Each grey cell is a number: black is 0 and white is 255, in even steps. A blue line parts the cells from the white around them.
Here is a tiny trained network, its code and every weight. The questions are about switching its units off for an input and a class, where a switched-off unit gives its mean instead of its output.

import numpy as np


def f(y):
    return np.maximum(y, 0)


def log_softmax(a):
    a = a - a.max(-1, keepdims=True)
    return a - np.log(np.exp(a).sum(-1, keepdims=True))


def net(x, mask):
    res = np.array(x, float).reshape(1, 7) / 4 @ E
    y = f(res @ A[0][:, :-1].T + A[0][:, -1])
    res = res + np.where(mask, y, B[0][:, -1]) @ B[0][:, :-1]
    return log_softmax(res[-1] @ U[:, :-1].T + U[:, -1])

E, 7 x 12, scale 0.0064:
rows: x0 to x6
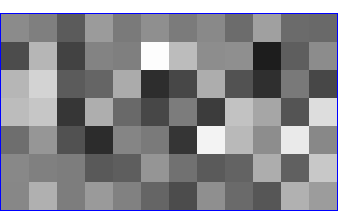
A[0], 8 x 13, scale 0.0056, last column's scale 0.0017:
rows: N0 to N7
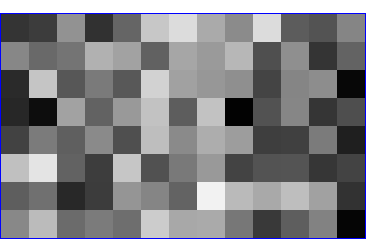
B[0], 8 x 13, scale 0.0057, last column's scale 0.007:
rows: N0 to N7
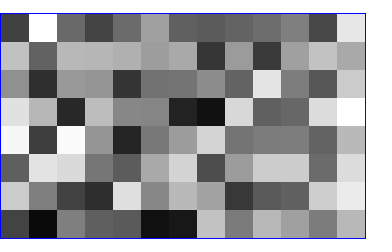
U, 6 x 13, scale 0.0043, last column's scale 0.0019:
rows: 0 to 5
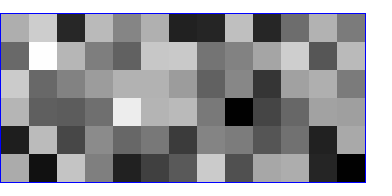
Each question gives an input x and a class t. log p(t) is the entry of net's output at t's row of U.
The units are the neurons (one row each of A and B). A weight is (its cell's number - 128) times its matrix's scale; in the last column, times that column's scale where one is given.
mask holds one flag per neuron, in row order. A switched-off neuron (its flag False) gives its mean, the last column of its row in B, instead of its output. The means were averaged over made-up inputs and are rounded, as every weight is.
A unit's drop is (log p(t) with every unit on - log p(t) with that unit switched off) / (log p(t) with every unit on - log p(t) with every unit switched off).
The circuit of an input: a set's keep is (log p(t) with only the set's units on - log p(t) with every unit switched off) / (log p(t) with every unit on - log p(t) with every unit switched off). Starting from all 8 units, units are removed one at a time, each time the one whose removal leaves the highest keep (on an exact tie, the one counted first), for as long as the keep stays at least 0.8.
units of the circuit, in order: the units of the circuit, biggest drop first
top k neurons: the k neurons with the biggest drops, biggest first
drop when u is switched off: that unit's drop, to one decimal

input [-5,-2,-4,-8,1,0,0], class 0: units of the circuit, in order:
(N3)
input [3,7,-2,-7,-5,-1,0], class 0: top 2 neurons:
(N3, N0)
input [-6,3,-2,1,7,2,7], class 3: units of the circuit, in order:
(N6, N3)
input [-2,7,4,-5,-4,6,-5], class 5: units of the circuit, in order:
(N7, N4)
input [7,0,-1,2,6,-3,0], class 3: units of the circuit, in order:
(N6, N3, N5)
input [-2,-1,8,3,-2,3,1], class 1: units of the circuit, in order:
(N5, N3)
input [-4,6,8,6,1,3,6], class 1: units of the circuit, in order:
(N5, N3)
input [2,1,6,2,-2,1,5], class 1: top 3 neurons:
(N5, N3, N6)
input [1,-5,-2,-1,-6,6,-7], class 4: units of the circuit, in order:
(N0, N6, N4)
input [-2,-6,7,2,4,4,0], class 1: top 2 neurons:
(N5, N3)
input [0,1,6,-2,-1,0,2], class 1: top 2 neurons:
(N5, N6)
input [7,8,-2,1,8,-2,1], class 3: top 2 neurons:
(N6, N5)
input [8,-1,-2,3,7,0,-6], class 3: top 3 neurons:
(N6, N3, N5)
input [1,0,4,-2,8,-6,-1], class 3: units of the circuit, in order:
(N6)
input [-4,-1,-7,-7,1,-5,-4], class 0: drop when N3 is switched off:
0.7
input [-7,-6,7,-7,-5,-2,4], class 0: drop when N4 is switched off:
0.1
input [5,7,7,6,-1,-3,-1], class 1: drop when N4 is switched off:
0.0
